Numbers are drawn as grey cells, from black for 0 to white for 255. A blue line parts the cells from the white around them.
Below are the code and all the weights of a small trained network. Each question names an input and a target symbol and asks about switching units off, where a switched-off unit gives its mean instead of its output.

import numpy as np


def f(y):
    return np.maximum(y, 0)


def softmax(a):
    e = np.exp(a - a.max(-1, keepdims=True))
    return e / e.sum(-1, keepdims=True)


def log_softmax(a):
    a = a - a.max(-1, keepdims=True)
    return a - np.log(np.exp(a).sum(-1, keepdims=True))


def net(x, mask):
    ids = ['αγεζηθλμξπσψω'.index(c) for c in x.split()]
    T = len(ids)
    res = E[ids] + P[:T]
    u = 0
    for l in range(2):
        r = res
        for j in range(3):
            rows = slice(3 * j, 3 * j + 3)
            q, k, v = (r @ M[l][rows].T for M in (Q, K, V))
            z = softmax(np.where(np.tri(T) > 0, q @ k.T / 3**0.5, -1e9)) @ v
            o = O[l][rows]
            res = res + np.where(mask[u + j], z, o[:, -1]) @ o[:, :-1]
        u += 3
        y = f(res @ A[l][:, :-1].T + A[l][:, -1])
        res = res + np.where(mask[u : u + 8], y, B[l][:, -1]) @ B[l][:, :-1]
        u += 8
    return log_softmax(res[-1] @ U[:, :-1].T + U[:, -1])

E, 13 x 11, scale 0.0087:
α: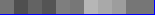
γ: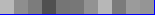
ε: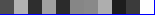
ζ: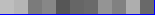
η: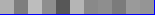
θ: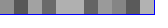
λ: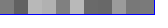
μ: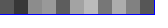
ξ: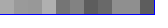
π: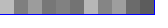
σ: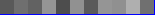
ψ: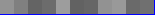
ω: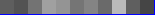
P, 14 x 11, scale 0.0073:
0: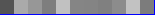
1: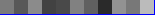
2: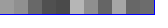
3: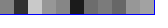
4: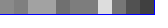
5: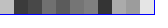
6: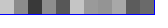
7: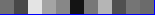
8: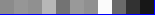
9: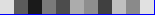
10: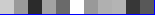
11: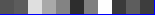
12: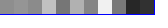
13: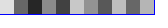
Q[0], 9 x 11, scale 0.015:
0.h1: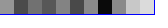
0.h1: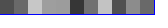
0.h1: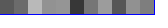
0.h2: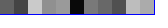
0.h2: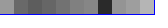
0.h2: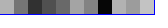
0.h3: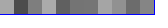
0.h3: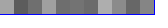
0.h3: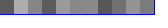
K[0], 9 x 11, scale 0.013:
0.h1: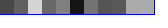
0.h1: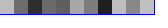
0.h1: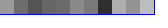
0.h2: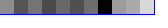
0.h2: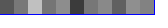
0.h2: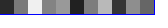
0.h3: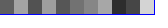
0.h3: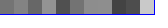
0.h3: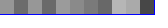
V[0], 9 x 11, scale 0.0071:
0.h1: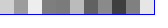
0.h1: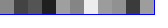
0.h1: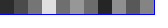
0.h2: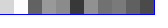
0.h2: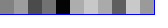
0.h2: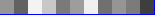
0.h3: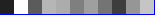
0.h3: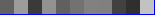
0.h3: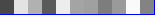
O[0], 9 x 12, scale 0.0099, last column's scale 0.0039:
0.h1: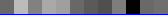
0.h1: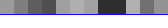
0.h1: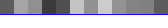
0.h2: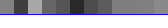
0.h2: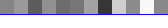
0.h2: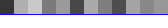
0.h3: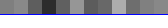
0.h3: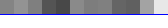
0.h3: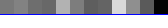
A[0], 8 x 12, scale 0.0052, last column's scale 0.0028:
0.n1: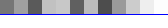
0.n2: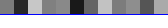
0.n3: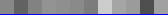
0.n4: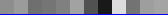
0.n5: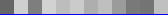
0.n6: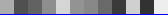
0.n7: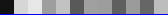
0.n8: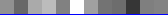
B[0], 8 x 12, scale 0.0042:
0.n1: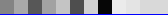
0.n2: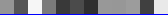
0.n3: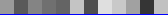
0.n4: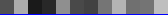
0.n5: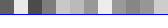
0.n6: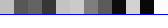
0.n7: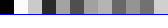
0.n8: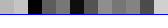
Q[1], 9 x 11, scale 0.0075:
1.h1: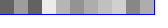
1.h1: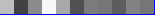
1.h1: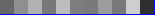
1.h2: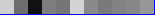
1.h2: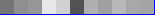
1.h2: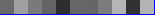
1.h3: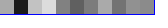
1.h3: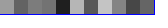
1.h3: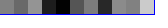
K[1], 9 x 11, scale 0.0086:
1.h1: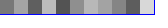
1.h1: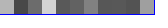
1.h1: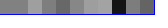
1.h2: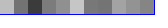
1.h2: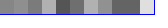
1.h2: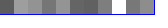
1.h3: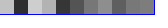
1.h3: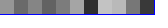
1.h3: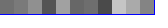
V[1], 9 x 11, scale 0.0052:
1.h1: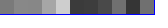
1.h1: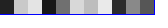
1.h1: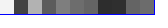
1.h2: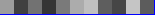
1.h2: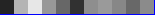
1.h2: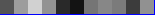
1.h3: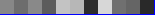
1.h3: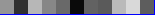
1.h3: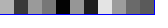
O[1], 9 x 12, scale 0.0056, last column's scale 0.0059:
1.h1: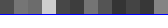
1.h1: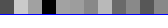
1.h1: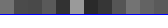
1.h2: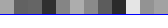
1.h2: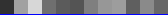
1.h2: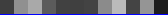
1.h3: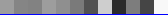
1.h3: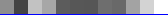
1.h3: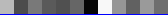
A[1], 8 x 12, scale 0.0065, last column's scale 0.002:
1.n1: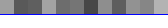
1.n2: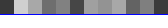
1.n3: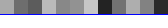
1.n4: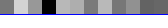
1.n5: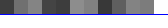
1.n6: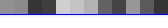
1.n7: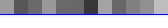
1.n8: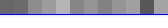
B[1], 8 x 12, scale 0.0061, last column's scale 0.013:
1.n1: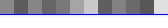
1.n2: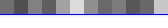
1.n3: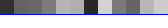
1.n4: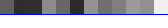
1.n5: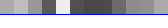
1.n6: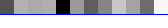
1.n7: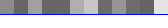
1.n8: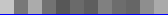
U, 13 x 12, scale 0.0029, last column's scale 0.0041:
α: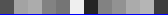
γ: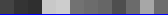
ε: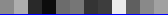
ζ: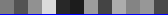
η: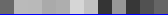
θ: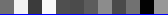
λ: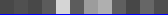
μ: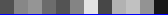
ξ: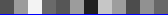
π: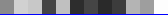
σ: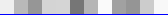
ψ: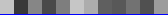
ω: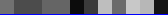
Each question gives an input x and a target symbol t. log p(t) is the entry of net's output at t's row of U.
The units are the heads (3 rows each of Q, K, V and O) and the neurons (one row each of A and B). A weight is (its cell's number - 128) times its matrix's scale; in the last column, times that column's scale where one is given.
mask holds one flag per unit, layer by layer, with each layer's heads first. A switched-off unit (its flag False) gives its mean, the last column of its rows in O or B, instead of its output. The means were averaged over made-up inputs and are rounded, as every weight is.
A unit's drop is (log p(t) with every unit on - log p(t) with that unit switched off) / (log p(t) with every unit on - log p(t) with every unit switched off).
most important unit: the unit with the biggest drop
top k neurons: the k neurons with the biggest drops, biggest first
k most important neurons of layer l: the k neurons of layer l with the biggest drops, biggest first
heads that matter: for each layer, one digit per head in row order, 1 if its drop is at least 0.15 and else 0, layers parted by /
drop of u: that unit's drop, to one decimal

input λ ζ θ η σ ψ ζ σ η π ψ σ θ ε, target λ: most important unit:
0.h1
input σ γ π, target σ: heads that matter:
111 / 100
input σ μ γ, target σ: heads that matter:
111 / 100
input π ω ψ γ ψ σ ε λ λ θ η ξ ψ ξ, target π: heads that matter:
011 / 001
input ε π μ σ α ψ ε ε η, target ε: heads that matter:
011 / 001
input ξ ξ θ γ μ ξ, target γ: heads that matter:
101 / 100
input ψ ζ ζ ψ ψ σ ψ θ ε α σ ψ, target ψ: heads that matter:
011 / 001
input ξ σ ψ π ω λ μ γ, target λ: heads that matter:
110 / 110
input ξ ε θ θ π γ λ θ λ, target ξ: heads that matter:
111 / 011
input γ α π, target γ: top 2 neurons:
1.n3; 0.n1
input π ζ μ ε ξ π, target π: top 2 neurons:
1.n5; 0.n7
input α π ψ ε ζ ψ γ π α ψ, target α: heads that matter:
101 / 011
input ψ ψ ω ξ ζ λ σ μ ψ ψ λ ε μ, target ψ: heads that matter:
011 / 111
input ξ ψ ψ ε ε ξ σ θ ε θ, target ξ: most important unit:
0.h3
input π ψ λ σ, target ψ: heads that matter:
011 / 001
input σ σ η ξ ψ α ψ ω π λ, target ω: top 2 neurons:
1.n4; 0.n7
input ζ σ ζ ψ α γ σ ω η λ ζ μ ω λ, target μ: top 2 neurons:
1.n4; 0.n7
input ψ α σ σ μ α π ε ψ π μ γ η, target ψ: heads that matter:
111 / 111
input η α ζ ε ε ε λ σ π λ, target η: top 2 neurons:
1.n2; 0.n7
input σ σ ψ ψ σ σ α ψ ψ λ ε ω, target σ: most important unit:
0.h3
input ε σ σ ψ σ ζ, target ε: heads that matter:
001 / 001
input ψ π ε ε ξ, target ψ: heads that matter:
011 / 011
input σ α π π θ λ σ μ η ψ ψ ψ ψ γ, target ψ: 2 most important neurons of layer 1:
1.n1; 1.n7
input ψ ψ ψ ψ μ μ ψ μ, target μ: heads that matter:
110 / 101
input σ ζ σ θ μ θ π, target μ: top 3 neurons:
1.n4; 1.n6; 0.n7
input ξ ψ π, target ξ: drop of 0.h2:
0.4
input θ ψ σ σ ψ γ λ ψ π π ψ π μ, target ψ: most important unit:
0.h2
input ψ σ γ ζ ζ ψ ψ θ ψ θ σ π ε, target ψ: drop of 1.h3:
0.5
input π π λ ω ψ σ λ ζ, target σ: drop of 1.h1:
0.2
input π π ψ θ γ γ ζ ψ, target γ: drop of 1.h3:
0.1
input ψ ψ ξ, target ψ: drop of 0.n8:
0.0
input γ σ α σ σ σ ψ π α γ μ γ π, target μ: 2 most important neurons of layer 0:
0.n7; 0.n5
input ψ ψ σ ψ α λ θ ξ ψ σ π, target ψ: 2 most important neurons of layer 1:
1.n1; 1.n7
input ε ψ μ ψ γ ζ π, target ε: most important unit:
0.h3
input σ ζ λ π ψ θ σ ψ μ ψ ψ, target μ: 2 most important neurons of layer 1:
1.n4; 1.n6
